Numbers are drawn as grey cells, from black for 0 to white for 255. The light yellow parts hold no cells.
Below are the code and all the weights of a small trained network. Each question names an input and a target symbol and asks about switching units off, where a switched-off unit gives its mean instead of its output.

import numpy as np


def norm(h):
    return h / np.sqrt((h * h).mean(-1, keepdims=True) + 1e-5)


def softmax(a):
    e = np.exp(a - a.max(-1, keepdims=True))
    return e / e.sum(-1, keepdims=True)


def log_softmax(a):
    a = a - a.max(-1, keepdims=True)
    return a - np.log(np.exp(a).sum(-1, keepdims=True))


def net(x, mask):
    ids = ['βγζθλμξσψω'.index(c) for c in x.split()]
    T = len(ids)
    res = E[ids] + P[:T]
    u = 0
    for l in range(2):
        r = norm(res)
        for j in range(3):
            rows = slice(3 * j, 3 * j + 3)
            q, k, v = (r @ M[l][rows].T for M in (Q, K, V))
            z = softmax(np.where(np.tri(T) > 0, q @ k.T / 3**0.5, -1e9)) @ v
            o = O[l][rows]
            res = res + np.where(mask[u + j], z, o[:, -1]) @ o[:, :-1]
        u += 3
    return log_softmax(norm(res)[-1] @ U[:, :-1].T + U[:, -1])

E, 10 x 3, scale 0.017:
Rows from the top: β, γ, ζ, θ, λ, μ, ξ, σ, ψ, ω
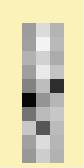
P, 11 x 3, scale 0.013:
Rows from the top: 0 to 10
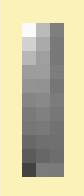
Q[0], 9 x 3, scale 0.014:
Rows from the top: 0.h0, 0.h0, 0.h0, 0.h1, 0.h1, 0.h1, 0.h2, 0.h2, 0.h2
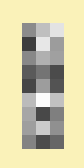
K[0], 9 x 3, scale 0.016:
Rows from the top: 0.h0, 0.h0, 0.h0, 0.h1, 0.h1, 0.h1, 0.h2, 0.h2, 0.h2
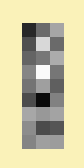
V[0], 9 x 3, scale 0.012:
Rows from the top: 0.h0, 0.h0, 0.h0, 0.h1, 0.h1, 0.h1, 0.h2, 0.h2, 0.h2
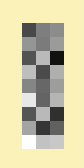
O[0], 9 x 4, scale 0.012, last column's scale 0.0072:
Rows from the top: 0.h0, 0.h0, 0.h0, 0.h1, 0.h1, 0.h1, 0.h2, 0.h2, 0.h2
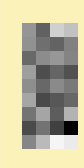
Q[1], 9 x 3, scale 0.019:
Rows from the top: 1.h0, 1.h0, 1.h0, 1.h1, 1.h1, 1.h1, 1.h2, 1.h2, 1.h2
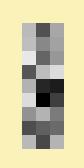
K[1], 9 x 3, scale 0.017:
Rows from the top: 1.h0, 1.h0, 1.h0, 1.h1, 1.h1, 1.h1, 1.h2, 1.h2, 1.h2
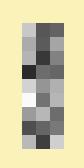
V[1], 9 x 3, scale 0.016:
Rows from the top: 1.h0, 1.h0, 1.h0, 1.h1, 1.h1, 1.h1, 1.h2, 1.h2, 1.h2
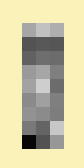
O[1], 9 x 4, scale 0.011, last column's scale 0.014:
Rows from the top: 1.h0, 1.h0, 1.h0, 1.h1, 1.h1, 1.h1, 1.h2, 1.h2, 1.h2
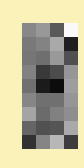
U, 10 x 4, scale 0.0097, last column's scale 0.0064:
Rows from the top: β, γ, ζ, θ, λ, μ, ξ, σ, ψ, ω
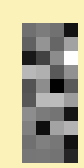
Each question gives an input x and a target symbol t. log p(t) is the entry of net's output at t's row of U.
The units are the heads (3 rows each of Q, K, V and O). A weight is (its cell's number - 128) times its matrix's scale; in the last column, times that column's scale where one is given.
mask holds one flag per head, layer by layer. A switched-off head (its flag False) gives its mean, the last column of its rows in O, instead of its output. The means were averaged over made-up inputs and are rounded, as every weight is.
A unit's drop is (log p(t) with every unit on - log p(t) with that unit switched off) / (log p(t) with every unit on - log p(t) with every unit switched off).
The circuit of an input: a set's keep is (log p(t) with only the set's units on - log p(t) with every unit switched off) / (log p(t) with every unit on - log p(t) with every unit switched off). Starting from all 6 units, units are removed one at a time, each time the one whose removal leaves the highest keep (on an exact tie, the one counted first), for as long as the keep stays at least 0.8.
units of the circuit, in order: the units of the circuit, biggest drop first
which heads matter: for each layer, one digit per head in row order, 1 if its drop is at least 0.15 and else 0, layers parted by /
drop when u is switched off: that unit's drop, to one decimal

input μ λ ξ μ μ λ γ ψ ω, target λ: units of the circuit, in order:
(0.h2, 1.h1, 0.h0)
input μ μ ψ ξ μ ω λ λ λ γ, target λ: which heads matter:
001 / 010
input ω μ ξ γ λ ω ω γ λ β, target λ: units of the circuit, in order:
(0.h2)
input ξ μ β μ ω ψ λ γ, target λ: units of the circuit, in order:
(0.h2, 1.h1, 0.h0)
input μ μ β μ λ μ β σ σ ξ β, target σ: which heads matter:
110 / 100
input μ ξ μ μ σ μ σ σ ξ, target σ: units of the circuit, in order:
(0.h1, 1.h0)
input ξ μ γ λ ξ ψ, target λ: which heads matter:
101 / 010
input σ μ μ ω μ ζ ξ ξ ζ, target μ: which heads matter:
010 / 000
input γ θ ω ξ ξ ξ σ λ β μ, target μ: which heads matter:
000 / 010
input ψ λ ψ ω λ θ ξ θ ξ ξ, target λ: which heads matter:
000 / 010
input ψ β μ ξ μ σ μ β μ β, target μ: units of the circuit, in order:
(1.h1, 0.h1)
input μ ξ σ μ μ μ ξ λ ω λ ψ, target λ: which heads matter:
001 / 010
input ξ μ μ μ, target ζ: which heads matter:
001 / 001
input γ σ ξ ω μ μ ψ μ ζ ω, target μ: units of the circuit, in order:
(0.h1)
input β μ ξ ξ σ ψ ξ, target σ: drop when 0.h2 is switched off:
0.1
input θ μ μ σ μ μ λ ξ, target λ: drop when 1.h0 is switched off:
0.0
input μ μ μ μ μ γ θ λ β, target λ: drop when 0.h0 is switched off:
0.6
